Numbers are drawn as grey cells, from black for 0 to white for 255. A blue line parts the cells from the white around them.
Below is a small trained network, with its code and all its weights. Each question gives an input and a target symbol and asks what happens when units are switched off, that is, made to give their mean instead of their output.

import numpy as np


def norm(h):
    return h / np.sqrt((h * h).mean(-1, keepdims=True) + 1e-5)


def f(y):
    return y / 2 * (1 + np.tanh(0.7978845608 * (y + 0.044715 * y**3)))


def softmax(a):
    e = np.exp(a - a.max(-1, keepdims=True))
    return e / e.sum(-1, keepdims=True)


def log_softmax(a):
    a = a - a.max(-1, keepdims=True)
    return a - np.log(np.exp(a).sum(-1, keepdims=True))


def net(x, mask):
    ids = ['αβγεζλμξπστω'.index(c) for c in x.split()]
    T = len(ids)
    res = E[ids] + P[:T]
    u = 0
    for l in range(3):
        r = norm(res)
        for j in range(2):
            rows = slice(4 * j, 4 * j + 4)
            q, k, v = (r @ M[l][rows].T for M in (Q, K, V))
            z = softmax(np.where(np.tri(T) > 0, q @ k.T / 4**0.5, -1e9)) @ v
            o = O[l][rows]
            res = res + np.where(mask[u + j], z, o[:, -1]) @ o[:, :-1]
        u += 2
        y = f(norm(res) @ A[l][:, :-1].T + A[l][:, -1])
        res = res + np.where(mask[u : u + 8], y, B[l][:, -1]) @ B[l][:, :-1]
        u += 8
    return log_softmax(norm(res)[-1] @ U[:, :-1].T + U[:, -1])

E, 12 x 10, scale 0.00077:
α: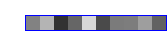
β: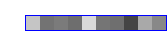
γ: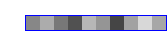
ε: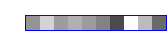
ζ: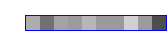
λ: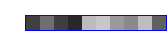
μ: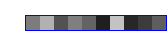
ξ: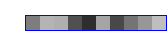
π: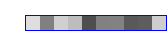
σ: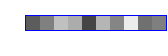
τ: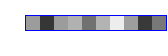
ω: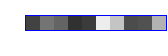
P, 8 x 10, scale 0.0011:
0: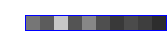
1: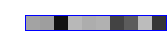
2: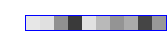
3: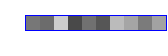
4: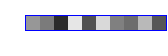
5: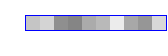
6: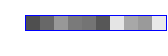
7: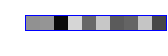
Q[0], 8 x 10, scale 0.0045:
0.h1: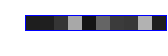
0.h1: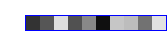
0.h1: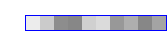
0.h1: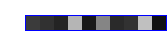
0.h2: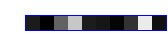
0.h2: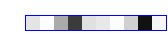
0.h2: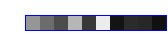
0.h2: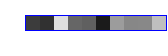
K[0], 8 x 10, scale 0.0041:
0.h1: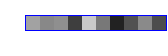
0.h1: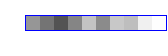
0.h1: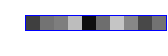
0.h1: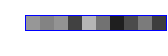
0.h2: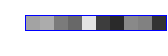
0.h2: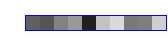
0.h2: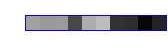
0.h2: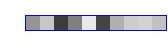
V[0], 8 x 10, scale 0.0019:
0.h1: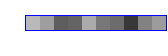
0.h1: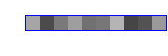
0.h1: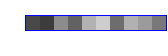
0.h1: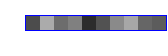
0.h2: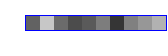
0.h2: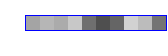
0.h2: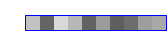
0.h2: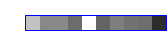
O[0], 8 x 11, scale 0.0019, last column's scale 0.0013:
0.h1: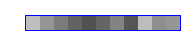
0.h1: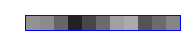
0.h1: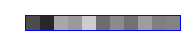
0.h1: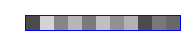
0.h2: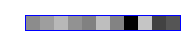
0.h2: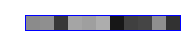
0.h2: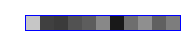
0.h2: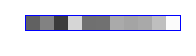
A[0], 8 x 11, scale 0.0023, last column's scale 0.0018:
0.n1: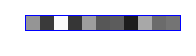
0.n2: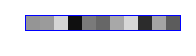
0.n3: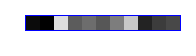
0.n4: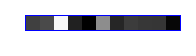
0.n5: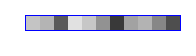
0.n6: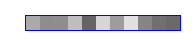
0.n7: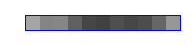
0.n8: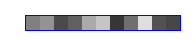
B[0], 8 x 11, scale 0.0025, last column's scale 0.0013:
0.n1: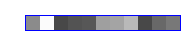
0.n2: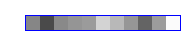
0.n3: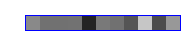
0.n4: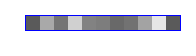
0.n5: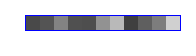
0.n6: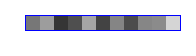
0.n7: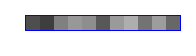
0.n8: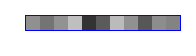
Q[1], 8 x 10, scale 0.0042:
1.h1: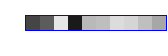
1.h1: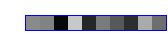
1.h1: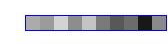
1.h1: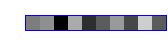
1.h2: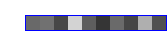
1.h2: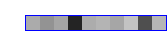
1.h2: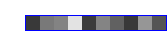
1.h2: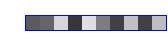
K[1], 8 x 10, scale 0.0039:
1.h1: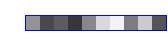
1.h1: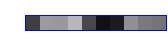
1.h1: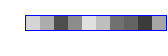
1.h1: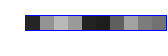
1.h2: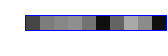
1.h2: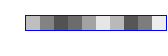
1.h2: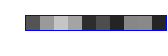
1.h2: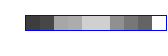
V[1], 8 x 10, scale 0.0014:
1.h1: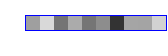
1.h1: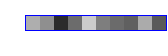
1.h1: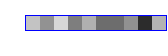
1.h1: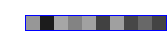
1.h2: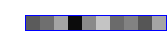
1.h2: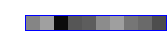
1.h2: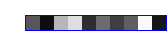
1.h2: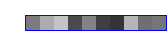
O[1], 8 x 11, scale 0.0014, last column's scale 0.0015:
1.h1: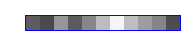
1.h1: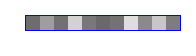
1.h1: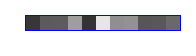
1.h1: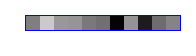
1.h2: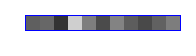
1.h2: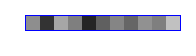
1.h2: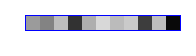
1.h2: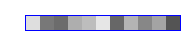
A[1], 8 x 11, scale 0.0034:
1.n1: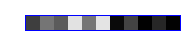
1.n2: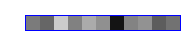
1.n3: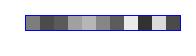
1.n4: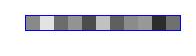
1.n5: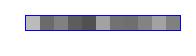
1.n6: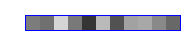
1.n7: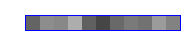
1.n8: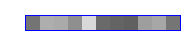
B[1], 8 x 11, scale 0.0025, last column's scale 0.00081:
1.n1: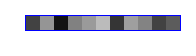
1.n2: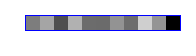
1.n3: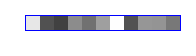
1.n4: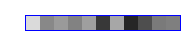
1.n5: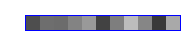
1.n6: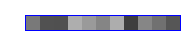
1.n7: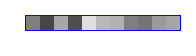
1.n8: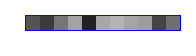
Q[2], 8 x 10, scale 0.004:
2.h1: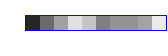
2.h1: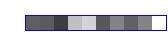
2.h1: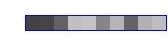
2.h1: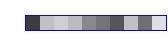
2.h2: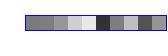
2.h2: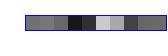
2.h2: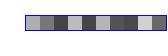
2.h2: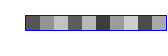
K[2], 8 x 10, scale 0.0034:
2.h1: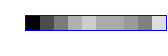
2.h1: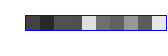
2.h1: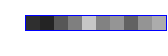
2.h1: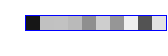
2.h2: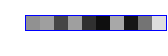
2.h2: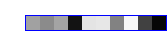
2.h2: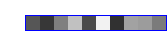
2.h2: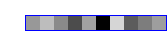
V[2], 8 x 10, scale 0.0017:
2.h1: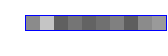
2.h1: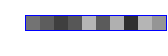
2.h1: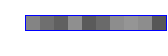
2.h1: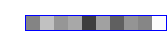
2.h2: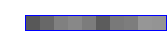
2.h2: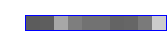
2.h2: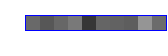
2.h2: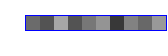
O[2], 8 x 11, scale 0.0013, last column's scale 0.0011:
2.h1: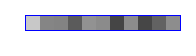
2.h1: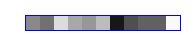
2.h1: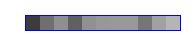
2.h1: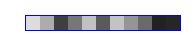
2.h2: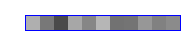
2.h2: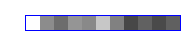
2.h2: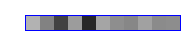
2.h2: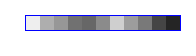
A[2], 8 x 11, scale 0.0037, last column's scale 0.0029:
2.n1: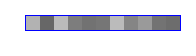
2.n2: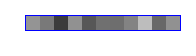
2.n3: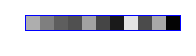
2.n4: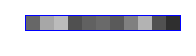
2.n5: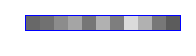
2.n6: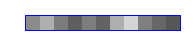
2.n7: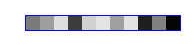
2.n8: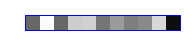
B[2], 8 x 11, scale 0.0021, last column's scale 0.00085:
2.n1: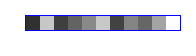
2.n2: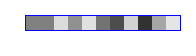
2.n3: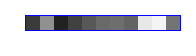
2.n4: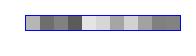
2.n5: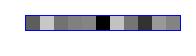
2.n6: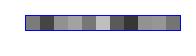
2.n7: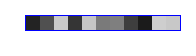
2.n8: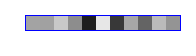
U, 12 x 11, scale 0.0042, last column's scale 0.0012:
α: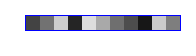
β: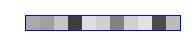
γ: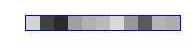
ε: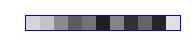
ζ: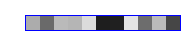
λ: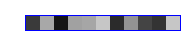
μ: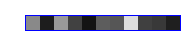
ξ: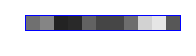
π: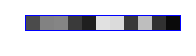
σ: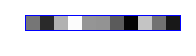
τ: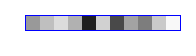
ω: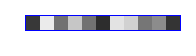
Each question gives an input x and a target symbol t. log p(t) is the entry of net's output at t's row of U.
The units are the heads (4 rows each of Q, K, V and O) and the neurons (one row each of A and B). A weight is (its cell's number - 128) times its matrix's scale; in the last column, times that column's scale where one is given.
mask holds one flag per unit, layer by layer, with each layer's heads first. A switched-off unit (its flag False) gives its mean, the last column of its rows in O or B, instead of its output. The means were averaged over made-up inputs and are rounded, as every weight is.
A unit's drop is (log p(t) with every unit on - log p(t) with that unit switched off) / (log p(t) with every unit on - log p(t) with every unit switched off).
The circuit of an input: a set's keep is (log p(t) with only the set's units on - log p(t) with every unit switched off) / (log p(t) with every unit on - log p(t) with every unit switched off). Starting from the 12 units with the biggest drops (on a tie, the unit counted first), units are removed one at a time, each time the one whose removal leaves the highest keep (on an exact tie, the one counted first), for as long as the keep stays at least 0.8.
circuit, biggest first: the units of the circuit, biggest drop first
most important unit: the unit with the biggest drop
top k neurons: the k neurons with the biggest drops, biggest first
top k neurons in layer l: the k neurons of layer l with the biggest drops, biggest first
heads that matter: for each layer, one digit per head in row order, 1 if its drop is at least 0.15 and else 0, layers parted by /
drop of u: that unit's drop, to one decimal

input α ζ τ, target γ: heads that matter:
01 / 00 / 00
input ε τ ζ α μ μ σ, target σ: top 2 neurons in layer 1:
1.n6, 1.n8
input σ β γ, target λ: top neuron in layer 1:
1.n1
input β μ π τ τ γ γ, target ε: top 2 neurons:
1.n4, 0.n1
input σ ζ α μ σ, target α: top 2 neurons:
0.n3, 0.n4
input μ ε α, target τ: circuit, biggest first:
2.n8, 0.h2
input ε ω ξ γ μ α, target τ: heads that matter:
10 / 01 / 00
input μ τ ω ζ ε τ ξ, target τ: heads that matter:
01 / 01 / 00
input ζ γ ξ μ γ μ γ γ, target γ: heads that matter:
01 / 01 / 00
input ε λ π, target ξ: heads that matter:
10 / 00 / 00
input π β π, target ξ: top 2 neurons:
2.n3, 1.n5
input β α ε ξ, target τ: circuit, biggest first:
0.n4, 0.h2, 0.n1, 2.n8
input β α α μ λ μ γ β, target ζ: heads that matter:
01 / 00 / 00
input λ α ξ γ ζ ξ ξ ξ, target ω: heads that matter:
11 / 01 / 00
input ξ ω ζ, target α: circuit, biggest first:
2.n7
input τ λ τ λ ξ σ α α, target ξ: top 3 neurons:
2.n3, 0.n2, 0.n3
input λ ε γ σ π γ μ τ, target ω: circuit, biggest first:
0.h2, 2.n5
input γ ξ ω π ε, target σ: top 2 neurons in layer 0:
0.n1, 0.n5
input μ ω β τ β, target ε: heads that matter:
10 / 00 / 00
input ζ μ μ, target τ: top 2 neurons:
2.n8, 0.n3
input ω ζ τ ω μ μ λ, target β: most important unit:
0.n3
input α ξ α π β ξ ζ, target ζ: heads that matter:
11 / 00 / 00
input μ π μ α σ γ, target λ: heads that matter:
11 / 01 / 00
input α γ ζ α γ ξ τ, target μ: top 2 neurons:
0.n3, 0.n2
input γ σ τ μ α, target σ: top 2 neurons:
0.n1, 0.n5
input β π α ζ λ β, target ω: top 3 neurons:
1.n8, 2.n5, 1.n4
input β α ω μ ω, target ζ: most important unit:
0.n1
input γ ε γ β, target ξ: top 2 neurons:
2.n3, 0.n1
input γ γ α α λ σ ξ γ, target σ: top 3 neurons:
0.n1, 0.n5, 2.n2
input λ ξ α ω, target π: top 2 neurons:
0.n3, 1.n6
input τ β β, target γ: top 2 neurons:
1.n3, 0.n2
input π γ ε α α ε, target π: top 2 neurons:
0.n5, 1.n8
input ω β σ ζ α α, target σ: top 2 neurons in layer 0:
0.n5, 0.n1
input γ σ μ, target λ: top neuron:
1.n1
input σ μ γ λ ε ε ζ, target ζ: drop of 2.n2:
0.4
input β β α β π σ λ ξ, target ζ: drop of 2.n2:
0.4
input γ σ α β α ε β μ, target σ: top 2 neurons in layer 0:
0.n1, 0.n5
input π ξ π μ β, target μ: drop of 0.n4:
0.2
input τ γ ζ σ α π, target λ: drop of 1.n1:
0.4
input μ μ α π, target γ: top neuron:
1.n3
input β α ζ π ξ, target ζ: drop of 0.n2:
0.1
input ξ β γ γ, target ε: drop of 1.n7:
0.0
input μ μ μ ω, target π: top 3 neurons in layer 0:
0.n3, 0.n2, 0.n4
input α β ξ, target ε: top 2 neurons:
1.n4, 0.n1
